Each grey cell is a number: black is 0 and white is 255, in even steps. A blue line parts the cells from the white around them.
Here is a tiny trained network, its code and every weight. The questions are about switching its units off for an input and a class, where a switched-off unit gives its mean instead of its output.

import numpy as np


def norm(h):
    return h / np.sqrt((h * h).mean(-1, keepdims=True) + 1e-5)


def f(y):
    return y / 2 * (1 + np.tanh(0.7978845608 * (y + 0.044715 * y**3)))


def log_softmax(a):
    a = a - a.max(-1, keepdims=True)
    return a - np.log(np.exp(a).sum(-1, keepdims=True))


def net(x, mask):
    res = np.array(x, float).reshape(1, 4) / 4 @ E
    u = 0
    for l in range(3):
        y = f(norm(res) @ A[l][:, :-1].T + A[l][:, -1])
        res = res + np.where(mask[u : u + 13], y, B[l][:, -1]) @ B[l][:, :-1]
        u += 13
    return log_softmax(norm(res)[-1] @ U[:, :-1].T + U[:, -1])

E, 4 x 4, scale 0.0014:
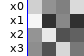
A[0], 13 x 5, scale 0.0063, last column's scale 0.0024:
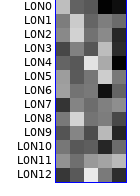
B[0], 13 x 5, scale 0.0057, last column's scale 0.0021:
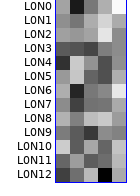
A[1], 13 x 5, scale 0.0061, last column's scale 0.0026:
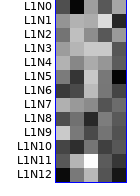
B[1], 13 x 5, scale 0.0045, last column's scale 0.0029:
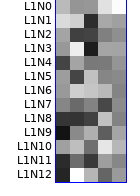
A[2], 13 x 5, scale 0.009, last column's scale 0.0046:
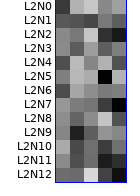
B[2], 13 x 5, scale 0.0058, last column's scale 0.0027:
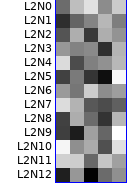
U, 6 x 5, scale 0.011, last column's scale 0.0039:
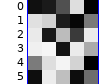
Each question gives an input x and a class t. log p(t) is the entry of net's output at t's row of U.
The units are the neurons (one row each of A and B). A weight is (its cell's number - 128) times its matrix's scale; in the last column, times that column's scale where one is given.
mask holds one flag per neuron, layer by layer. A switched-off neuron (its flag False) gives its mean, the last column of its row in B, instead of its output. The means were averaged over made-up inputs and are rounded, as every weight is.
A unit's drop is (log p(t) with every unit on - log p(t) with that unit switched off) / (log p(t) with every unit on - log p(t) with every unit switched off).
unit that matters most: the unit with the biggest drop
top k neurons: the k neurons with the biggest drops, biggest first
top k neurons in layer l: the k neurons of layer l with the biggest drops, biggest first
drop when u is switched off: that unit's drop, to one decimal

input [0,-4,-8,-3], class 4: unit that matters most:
L1N12
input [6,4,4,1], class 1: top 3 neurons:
L1N0; L1N10; L1N9
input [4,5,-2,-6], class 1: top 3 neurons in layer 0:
L0N5; L0N3; L0N7
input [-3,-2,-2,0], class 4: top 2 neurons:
L1N10; L1N0
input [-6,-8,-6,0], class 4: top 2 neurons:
L1N10; L1N0
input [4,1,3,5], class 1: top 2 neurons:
L1N0; L0N1
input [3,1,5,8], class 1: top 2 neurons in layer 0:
L0N1; L0N8
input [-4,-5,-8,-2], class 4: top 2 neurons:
L1N10; L1N0
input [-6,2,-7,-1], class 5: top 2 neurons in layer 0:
L0N12; L0N10
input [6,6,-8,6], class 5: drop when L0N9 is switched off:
0.1
